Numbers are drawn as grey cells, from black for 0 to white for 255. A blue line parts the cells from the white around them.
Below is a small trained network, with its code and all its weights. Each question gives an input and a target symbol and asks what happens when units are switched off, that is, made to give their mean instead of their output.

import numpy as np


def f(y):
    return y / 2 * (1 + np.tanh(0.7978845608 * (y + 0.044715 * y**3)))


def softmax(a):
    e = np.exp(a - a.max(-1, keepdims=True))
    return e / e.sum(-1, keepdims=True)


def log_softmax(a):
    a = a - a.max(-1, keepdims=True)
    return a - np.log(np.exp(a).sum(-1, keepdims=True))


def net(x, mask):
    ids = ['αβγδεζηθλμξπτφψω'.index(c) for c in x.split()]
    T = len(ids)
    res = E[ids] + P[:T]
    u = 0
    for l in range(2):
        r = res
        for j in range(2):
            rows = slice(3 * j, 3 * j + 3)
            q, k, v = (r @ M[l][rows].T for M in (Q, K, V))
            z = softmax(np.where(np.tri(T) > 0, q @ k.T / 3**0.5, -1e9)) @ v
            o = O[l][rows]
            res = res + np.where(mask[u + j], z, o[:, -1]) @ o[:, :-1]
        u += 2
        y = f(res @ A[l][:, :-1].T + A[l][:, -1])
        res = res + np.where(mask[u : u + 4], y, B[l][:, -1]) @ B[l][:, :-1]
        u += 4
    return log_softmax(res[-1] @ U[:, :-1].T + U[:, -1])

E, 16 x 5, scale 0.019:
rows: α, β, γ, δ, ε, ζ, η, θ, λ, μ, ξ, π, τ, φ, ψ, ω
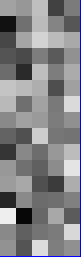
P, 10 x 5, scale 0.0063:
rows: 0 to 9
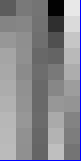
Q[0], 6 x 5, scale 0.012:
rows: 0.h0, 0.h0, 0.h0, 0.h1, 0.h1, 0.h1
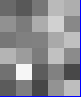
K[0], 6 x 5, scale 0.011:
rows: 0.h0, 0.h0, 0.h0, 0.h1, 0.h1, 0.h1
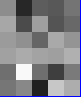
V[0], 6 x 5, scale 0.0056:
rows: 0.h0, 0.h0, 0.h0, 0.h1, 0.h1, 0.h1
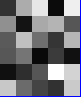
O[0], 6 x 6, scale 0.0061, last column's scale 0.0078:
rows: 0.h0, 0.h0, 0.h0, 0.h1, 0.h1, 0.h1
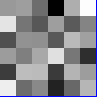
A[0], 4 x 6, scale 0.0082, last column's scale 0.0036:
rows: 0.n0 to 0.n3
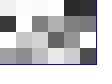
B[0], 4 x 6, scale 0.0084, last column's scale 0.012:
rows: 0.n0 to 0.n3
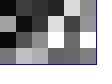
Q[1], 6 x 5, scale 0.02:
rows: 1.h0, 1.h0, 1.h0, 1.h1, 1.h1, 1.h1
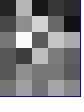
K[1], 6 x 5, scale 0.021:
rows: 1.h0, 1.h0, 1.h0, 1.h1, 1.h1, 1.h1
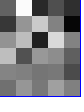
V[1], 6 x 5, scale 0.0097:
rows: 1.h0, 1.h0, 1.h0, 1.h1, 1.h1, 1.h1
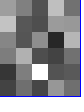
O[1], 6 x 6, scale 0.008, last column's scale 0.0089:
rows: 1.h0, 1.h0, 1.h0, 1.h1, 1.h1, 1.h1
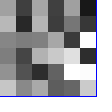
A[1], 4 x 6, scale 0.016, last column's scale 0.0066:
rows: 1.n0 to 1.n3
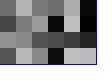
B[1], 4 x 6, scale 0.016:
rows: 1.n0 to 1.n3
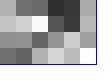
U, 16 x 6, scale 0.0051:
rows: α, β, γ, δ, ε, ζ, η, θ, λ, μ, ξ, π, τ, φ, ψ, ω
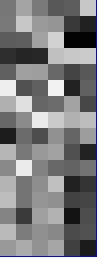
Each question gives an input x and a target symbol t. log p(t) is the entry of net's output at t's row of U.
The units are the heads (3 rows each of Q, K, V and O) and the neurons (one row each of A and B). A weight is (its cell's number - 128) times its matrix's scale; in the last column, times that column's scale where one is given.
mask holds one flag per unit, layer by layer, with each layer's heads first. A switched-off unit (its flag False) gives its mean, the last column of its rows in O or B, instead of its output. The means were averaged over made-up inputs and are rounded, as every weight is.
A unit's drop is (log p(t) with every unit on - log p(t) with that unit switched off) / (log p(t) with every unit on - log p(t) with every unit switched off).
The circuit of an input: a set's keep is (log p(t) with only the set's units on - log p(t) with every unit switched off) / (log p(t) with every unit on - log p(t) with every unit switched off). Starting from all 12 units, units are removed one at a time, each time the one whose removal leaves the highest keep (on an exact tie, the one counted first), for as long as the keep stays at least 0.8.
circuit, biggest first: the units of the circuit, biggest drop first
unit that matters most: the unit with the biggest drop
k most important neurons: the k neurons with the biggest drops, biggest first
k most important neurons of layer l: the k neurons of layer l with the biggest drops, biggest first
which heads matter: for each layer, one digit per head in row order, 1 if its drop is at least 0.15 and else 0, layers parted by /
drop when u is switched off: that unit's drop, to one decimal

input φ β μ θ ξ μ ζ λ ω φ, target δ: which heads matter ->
10 / 01
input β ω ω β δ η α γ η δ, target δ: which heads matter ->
11 / 10
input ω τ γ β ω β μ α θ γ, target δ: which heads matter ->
01 / 00
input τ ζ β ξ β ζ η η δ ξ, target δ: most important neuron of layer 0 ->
[0.n2]
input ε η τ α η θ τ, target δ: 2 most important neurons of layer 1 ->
[1.n1; 1.n0]
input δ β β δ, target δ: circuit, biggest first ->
[1.h0; 1.n1]
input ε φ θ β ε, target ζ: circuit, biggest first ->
[0.h0; 1.h0]
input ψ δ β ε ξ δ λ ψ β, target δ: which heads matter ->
00 / 01
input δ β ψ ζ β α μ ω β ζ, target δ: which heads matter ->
01 / 00
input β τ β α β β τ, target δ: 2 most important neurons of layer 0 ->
[0.n1; 0.n2]
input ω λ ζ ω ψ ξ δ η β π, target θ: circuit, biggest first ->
[0.n1; 1.n3]
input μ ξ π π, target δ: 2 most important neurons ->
[1.n1; 0.n2]
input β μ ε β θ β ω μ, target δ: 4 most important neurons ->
[0.n2; 0.n1; 1.n1; 1.n0]
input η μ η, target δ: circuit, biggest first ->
[1.n1; 0.n2]
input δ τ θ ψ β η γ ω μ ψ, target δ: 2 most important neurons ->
[1.n1; 1.n0]
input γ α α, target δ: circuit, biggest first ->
[0.h1; 1.n1]
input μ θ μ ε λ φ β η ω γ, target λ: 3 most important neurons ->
[0.n0; 1.n1; 1.n3]
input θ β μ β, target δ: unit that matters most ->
0.n1
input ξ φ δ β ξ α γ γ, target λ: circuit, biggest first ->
[0.n0; 1.n1; 0.h0; 1.h1]
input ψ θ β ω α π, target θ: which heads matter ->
00 / 10
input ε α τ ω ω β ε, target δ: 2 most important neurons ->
[1.n1; 1.n0]
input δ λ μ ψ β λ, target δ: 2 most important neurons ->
[0.n2; 1.n1]
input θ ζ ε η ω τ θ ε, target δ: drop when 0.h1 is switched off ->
0.3
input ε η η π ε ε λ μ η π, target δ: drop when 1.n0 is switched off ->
0.2
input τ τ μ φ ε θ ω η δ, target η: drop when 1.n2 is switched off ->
0.8
